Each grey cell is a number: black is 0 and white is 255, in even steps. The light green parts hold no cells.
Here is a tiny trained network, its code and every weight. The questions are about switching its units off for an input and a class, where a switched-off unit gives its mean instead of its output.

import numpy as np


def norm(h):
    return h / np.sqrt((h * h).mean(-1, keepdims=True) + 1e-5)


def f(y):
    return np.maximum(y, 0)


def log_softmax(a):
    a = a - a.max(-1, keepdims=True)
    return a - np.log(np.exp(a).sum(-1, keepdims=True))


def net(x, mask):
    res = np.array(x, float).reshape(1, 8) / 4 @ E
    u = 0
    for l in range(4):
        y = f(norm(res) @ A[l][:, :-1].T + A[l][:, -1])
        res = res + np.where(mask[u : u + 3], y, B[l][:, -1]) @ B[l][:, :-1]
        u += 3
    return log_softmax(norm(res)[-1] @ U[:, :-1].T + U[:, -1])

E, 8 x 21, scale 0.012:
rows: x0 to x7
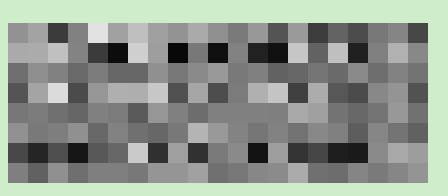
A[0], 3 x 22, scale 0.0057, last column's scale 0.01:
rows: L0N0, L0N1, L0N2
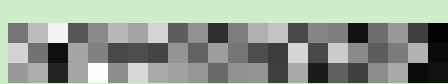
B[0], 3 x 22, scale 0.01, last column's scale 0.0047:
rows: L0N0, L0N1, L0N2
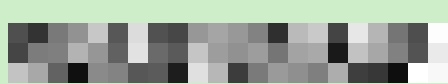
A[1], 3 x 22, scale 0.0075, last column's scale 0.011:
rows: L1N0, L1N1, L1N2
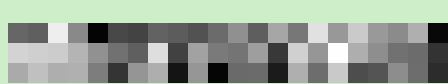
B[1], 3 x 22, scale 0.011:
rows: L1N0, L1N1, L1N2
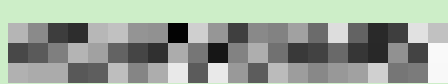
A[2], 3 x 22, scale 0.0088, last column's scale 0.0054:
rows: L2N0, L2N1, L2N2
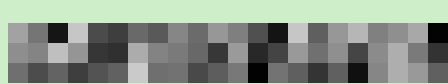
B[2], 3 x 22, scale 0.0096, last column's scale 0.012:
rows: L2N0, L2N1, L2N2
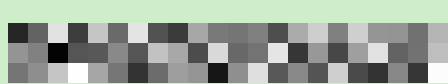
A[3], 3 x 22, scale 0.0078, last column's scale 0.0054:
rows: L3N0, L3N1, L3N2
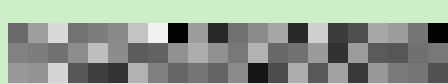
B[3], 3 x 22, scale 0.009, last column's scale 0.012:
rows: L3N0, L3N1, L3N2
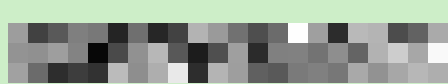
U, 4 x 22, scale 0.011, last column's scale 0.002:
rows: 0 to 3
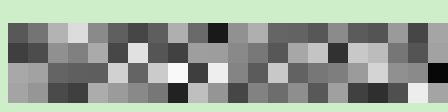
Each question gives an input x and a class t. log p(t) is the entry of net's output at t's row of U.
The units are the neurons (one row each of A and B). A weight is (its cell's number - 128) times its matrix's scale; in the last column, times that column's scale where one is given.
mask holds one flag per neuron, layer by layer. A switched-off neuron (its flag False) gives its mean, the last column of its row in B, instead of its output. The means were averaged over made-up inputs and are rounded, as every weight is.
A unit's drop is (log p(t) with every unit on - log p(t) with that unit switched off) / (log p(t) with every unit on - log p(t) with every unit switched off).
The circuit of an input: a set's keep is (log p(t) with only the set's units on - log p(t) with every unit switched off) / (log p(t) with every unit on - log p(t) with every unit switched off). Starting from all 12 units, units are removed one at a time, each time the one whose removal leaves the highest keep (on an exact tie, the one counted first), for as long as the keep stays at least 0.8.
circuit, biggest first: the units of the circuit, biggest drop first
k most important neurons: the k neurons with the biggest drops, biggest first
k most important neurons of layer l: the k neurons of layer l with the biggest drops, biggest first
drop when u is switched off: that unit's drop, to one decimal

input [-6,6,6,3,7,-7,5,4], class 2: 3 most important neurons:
[L1N1, L3N2, L1N2]
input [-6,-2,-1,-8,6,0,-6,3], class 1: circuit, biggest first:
[L2N0]
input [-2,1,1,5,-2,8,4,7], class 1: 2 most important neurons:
[L0N0, L1N1]
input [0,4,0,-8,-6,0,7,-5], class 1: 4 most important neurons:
[L2N0, L0N1, L1N1, L2N1]
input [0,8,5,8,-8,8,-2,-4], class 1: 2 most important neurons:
[L0N0, L3N0]
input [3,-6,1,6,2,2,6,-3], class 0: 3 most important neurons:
[L1N2, L0N1, L2N0]
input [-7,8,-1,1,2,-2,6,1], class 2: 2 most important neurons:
[L1N1, L1N2]
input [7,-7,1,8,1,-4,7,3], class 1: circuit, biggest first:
[L1N2, L3N0]
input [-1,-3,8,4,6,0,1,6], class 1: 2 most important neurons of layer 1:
[L1N2, L1N1]
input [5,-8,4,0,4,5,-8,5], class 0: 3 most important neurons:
[L1N2, L2N1, L3N2]
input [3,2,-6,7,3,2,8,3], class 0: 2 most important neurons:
[L2N2, L0N1]
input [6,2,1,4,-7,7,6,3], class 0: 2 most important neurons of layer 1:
[L1N0, L1N2]
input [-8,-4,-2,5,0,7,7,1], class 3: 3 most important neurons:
[L1N0, L1N1, L3N1]
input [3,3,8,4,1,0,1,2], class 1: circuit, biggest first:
[L0N0]
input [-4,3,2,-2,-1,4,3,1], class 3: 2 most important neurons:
[L1N0, L1N1]
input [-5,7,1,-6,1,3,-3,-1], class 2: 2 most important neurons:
[L1N2, L0N0]
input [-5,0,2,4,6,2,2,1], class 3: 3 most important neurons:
[L1N0, L0N1, L2N0]
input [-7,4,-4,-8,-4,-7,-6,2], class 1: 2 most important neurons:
[L0N1, L2N0]
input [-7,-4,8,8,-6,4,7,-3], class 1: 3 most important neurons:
[L1N1, L3N0, L0N0]
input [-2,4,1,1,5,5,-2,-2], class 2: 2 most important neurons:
[L1N2, L2N2]
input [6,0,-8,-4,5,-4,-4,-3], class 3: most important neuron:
[L0N2]
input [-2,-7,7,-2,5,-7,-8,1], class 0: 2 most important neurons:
[L1N2, L1N1]
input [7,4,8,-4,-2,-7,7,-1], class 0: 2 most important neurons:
[L2N2, L1N0]
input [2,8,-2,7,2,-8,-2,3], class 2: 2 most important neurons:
[L1N2, L0N1]
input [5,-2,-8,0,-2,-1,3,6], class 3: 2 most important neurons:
[L0N2, L1N1]
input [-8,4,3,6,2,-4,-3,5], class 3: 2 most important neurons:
[L1N0, L0N1]
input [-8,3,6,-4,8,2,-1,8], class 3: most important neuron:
[L1N0]
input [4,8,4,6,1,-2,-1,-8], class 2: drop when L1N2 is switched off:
1.3
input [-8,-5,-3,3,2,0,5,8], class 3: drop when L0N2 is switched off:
0.0
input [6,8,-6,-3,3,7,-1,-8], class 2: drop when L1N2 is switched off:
0.9
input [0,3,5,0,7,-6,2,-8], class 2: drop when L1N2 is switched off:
0.5
